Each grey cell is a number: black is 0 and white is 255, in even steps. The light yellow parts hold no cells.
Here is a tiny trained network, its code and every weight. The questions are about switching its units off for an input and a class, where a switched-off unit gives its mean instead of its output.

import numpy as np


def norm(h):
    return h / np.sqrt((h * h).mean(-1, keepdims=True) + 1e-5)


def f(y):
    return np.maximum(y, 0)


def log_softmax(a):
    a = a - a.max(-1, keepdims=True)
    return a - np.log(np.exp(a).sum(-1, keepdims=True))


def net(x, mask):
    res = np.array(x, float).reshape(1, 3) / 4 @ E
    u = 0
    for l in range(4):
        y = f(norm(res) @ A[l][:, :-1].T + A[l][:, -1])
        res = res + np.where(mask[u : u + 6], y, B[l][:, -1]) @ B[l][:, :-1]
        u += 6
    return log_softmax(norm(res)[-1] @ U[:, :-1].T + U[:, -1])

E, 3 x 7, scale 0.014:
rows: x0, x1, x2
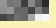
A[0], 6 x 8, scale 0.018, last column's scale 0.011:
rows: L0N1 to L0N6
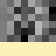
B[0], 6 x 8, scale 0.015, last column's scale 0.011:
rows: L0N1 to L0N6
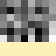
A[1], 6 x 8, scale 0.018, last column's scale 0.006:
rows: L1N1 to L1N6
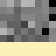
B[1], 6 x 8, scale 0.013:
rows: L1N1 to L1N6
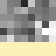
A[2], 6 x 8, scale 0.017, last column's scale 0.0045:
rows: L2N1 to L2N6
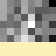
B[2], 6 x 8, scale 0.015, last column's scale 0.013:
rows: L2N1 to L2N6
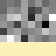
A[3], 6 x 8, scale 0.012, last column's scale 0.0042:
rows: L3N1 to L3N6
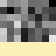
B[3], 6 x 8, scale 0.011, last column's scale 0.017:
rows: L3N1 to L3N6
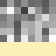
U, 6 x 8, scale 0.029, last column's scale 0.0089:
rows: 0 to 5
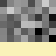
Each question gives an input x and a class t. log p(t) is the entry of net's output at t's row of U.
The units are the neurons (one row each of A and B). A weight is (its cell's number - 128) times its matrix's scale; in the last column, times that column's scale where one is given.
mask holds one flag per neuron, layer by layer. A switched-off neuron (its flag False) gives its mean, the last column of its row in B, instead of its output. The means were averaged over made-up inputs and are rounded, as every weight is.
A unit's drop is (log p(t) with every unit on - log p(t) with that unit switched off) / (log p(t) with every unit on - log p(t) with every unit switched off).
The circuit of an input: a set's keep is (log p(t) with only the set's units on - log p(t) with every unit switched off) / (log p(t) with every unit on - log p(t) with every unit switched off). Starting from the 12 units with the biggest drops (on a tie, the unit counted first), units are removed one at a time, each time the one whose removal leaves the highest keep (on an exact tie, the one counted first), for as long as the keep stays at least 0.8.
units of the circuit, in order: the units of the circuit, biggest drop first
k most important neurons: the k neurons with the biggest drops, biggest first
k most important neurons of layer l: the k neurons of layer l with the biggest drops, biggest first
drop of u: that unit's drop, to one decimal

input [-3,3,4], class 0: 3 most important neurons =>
L1N6, L0N6, L2N5
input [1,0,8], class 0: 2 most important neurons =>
L0N6, L3N5
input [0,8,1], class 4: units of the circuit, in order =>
L0N5
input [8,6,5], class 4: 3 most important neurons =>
L0N5, L0N6, L0N2
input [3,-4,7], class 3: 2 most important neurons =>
L0N6, L2N3
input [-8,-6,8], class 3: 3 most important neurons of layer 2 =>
L2N3, L2N4, L2N5
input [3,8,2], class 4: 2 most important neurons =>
L0N5, L0N2
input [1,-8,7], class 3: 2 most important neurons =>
L0N6, L1N5
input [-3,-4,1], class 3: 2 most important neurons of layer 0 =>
L0N6, L0N4
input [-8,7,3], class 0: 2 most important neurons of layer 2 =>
L2N5, L2N4
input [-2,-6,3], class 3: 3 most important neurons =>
L0N6, L1N5, L2N3
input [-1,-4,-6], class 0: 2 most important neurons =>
L0N6, L1N5
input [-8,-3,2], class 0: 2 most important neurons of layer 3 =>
L3N5, L3N6
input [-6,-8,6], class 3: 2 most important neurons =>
L1N5, L2N4
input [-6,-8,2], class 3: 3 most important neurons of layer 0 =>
L0N6, L0N4, L0N5
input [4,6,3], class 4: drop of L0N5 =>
0.7
